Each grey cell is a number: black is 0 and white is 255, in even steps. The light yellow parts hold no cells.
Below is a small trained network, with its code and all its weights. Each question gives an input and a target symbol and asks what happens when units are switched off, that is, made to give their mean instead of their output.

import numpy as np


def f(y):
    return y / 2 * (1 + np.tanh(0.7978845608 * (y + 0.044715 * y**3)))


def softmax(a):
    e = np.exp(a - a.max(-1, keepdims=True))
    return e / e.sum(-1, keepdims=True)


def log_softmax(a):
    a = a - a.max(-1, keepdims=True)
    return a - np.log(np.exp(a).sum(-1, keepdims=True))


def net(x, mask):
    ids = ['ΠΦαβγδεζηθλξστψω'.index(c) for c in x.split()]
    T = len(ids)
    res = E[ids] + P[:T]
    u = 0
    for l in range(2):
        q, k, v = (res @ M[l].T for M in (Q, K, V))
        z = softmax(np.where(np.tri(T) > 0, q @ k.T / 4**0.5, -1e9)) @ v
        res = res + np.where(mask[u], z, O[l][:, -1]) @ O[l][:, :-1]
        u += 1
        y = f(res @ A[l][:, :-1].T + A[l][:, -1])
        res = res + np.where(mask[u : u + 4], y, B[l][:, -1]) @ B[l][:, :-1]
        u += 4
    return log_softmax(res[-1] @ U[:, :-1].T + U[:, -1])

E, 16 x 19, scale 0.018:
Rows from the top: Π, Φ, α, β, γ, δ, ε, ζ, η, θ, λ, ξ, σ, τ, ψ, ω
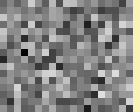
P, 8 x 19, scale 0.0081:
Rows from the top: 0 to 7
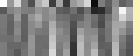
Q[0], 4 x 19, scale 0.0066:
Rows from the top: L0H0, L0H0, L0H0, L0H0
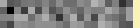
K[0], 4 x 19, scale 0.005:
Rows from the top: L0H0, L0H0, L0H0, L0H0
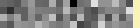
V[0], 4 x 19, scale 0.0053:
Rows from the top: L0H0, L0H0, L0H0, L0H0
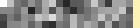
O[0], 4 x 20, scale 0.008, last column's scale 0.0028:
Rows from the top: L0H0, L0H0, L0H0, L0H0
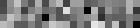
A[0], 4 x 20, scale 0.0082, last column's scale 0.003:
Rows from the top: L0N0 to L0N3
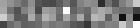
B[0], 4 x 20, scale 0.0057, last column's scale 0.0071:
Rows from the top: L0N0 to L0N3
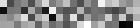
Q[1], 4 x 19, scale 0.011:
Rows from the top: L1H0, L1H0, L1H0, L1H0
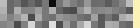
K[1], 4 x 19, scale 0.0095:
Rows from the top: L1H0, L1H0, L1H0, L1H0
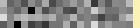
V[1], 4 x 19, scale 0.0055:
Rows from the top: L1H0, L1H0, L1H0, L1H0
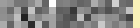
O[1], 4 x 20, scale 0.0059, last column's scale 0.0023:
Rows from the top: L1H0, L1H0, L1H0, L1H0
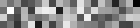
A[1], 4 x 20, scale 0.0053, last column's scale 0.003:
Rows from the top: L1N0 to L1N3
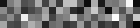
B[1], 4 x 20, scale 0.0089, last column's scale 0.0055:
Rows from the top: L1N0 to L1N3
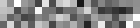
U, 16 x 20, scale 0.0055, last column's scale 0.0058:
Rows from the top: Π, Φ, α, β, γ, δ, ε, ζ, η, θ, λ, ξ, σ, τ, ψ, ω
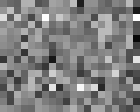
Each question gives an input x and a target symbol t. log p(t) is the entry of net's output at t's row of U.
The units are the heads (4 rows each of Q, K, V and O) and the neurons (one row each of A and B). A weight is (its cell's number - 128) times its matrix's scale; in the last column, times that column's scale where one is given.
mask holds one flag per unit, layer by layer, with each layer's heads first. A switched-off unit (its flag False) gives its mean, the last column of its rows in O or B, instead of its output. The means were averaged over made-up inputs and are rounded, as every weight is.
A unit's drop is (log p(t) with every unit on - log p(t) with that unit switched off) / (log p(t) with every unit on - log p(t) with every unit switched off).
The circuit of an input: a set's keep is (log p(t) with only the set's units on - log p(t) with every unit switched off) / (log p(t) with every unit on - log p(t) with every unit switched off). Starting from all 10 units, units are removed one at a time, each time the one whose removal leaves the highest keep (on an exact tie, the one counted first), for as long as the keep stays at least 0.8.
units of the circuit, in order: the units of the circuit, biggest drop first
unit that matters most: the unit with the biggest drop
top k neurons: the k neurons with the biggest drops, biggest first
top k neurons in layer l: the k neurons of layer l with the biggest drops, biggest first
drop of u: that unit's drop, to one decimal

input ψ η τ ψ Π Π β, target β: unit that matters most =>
L0N2
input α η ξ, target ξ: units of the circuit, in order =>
L0H0, L0N1
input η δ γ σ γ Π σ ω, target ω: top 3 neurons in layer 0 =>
L0N2, L0N1, L0N3
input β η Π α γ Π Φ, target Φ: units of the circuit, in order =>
L1N1, L1H0, L1N3, L0H0
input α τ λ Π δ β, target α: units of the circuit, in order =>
L0N0, L1H0
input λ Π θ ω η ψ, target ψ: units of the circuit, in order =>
L1H0, L1N1, L0H0
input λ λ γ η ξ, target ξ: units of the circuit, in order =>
L0N1, L0H0
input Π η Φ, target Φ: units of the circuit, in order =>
L1N1, L1H0, L0H0
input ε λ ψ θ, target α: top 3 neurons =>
L0N0, L0N1, L1N2
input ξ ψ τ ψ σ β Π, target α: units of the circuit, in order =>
L0N3, L1N0
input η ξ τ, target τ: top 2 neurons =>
L0N2, L0N1
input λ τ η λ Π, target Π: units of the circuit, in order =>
L0N3, L1H0, L1N0
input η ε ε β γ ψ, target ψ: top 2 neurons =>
L0N2, L1N1
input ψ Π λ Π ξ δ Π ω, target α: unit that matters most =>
L1H0
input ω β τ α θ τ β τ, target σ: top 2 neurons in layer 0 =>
L0N3, L0N1
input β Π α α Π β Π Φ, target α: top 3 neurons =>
L0N0, L0N1, L1N1
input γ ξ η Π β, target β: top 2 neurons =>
L1N3, L0N1
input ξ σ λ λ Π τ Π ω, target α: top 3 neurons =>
L0N0, L0N1, L0N3
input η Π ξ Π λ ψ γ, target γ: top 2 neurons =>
L0N2, L1N3
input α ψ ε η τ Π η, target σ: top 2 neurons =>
L0N1, L1N2
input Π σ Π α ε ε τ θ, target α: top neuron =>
L0N0
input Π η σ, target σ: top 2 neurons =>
L1N1, L0N1
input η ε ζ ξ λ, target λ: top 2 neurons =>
L0N2, L0N1
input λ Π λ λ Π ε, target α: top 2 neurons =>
L0N0, L1N2
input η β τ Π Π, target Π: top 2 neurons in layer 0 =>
L0N2, L0N1
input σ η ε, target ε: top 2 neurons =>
L1N3, L0N3
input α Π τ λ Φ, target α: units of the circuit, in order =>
L0N0
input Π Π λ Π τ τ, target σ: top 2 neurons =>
L0N0, L0N2
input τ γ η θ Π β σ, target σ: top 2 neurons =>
L0N1, L1N1
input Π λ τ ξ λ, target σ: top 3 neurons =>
L0N0, L0N2, L1N0
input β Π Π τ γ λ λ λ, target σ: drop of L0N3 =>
0.0
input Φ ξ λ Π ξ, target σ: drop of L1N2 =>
0.1
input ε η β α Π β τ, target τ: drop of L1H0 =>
0.3
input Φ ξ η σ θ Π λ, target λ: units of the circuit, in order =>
L1H0
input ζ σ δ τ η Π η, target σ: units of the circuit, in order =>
L0H0, L0N1
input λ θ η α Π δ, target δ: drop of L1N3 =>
0.5
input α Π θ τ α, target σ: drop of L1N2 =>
0.2
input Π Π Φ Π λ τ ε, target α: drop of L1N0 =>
-0.1
